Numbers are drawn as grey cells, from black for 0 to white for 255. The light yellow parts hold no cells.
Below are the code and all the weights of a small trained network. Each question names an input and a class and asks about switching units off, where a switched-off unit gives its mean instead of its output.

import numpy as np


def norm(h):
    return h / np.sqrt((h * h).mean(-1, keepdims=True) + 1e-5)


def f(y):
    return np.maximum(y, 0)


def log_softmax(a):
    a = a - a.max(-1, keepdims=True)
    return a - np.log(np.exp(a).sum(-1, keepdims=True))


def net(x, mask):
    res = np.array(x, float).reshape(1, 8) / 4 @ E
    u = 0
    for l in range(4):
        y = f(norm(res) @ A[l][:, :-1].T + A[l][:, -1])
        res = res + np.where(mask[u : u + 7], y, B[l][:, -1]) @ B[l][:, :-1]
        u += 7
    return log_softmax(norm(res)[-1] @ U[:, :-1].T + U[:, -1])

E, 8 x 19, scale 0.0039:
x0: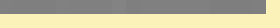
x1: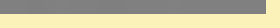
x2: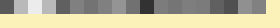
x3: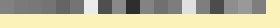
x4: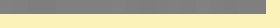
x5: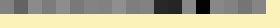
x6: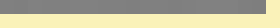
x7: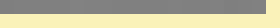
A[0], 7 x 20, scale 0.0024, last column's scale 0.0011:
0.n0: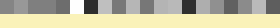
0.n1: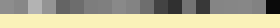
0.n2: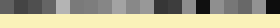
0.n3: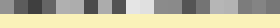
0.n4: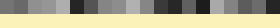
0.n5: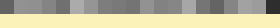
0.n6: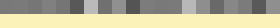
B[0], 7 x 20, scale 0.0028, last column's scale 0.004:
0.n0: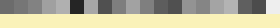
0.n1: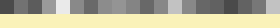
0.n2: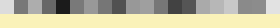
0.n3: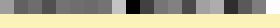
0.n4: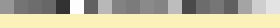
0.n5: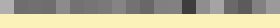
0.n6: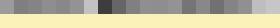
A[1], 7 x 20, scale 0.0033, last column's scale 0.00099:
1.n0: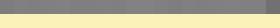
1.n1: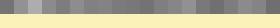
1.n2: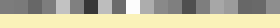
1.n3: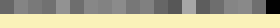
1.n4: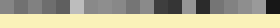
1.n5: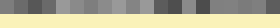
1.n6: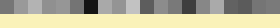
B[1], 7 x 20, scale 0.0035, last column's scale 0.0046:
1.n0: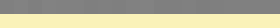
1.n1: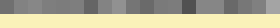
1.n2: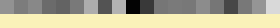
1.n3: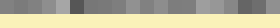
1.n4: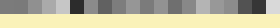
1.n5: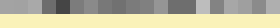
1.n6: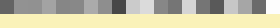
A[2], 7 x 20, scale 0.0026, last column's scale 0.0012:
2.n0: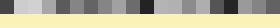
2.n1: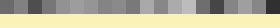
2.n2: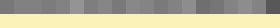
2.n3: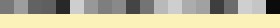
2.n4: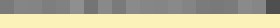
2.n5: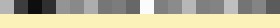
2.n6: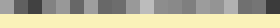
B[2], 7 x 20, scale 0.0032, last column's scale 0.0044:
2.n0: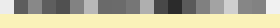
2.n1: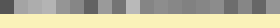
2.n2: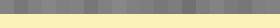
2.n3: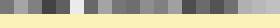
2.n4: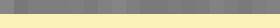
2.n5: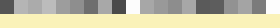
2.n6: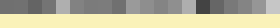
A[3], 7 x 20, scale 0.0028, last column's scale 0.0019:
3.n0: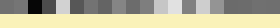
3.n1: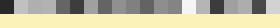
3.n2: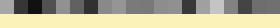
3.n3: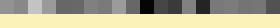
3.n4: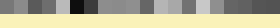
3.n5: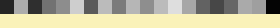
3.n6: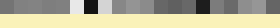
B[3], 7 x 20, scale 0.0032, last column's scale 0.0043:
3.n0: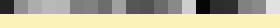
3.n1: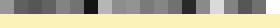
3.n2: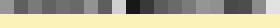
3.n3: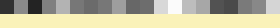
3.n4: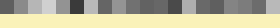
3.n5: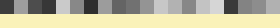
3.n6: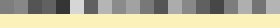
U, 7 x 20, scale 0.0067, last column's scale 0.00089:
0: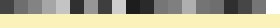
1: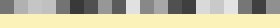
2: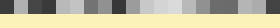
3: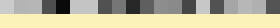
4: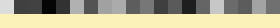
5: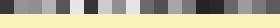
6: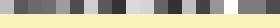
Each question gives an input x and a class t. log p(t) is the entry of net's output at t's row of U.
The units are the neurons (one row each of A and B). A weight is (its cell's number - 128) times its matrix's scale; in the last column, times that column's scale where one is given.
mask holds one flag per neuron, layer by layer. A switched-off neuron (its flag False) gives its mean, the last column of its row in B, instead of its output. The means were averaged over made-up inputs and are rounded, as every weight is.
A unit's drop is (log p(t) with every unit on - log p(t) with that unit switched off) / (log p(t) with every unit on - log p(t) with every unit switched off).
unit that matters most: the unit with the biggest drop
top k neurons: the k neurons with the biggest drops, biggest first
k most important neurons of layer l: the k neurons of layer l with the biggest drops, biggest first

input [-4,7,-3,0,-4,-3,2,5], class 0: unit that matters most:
1.n6
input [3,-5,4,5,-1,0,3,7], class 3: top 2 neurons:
[0.n0, 2.n0]
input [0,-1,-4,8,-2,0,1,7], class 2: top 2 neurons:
[2.n0, 0.n0]
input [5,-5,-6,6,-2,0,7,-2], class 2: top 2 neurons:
[2.n0, 2.n5]
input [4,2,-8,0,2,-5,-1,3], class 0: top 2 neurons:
[1.n6, 0.n3]
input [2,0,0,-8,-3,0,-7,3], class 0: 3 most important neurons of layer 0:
[0.n0, 0.n3, 0.n2]
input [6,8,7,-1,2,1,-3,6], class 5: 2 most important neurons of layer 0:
[0.n2, 0.n1]
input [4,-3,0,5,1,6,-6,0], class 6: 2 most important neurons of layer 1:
[1.n2, 1.n5]
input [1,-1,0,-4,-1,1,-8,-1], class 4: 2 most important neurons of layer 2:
[2.n5, 2.n3]
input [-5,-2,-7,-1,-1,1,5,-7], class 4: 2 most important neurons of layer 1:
[1.n4, 1.n6]
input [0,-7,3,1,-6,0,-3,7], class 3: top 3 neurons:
[2.n0, 0.n0, 3.n1]
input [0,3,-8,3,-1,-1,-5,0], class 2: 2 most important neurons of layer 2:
[2.n5, 2.n0]
